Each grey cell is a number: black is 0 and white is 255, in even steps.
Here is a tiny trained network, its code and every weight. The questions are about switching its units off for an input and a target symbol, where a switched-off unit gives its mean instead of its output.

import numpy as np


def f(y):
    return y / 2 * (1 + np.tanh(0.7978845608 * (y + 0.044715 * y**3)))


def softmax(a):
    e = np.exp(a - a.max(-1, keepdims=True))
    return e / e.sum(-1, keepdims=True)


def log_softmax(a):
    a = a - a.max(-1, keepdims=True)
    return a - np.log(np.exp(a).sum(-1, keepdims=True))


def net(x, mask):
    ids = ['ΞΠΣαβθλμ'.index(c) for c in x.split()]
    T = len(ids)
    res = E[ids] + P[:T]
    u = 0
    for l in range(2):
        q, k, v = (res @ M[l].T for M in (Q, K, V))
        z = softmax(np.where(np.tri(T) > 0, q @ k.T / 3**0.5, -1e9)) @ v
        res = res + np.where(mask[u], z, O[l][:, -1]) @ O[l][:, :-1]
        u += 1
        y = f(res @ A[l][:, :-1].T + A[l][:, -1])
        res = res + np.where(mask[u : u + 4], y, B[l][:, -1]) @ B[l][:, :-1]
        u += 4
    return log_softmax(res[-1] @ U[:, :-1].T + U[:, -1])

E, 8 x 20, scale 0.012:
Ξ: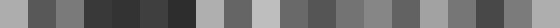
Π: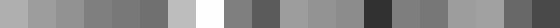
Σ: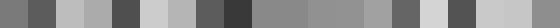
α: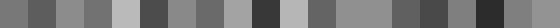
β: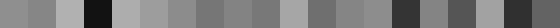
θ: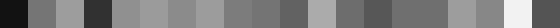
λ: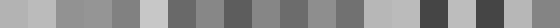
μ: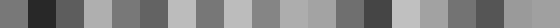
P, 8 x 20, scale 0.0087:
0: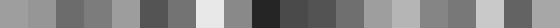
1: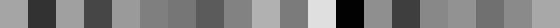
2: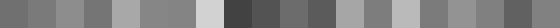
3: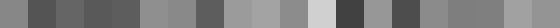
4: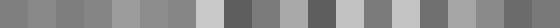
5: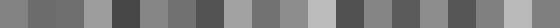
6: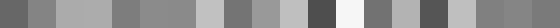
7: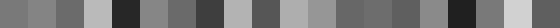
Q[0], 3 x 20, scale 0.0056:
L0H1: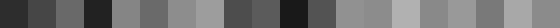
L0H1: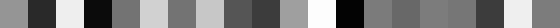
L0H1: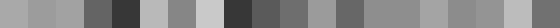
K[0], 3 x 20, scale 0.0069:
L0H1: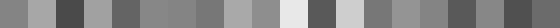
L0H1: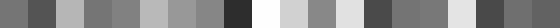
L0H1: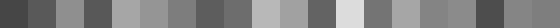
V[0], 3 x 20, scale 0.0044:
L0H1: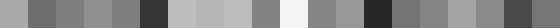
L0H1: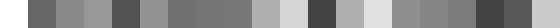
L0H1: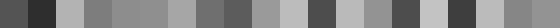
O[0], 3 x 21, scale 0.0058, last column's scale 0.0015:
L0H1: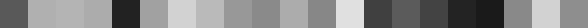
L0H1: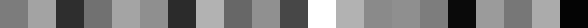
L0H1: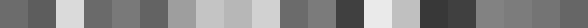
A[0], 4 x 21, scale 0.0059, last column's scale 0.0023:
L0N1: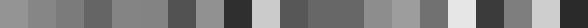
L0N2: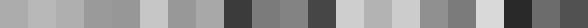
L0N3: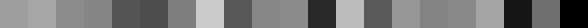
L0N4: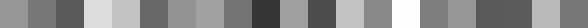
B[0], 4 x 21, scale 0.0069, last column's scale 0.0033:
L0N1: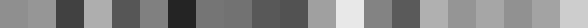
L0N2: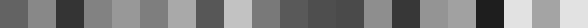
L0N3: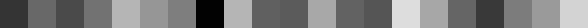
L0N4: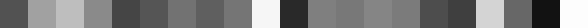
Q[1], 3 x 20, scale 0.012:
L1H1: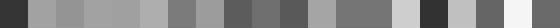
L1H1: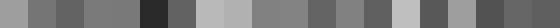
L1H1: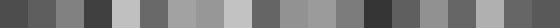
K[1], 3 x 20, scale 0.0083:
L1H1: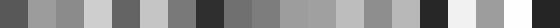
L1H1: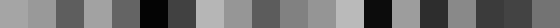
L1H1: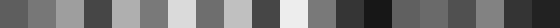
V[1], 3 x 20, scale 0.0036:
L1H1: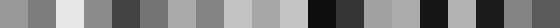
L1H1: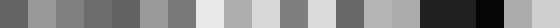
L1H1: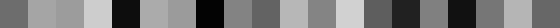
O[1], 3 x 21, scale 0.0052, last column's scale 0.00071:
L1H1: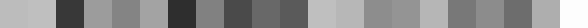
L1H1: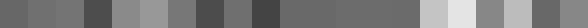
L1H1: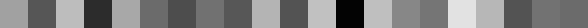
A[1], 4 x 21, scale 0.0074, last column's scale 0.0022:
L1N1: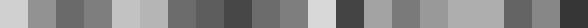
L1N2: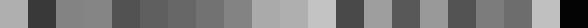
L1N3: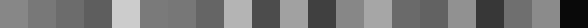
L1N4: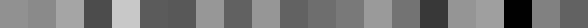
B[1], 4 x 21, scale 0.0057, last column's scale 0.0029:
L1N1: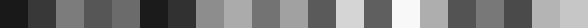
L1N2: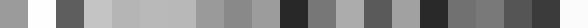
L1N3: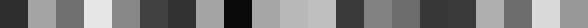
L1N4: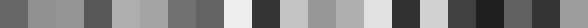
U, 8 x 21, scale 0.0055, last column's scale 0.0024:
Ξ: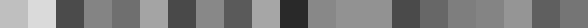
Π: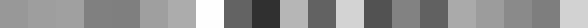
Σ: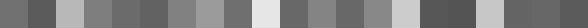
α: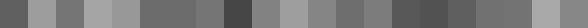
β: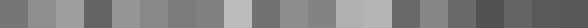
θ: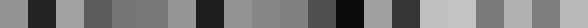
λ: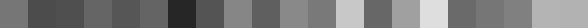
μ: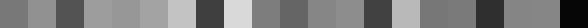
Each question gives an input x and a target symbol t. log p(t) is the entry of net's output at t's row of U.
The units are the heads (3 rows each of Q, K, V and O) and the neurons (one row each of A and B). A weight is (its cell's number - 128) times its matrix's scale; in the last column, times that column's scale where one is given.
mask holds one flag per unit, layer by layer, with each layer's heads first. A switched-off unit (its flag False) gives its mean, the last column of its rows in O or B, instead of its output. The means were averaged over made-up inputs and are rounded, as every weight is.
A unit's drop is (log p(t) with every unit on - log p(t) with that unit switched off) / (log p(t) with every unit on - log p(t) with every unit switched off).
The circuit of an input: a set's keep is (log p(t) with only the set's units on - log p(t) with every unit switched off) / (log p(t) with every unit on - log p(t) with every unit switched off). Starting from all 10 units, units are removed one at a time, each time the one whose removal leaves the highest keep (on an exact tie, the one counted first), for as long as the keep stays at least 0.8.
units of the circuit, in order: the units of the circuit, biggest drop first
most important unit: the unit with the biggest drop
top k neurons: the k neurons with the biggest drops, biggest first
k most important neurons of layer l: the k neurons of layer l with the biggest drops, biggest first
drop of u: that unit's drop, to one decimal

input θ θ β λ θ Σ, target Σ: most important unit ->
L1H1
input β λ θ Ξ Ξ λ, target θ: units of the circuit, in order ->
(L1H1 L1N2)
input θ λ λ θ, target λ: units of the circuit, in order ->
(L0H1 L1N1)
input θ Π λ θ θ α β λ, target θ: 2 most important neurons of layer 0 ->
(L0N1 L0N4)
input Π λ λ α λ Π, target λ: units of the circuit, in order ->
(L0H1 L1N1 L0N4)
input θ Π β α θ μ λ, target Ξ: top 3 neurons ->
(L0N4 L0N2 L0N1)
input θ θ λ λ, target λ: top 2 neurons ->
(L1N1 L0N4)
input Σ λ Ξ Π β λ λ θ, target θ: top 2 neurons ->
(L0N1 L1N2)
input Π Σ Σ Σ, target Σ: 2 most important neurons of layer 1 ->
(L1N2 L1N1)
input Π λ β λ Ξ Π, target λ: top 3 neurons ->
(L1N1 L0N4 L0N2)
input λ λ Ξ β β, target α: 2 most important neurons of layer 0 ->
(L0N2 L0N4)
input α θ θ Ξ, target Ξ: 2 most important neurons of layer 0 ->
(L0N1 L0N3)
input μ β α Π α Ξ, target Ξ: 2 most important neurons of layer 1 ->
(L1N2 L1N1)
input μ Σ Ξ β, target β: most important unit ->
L1N4
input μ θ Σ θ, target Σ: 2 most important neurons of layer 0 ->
(L0N2 L0N1)
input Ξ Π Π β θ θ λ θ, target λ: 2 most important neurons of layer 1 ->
(L1N1 L1N2)
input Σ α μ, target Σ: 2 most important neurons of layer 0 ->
(L0N4 L0N2)
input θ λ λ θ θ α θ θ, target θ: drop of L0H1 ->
0.1
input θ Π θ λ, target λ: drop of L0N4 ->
0.1
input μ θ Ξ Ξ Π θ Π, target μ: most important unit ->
L0N3
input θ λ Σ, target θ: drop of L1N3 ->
0.0
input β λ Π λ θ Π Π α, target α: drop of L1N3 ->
0.8
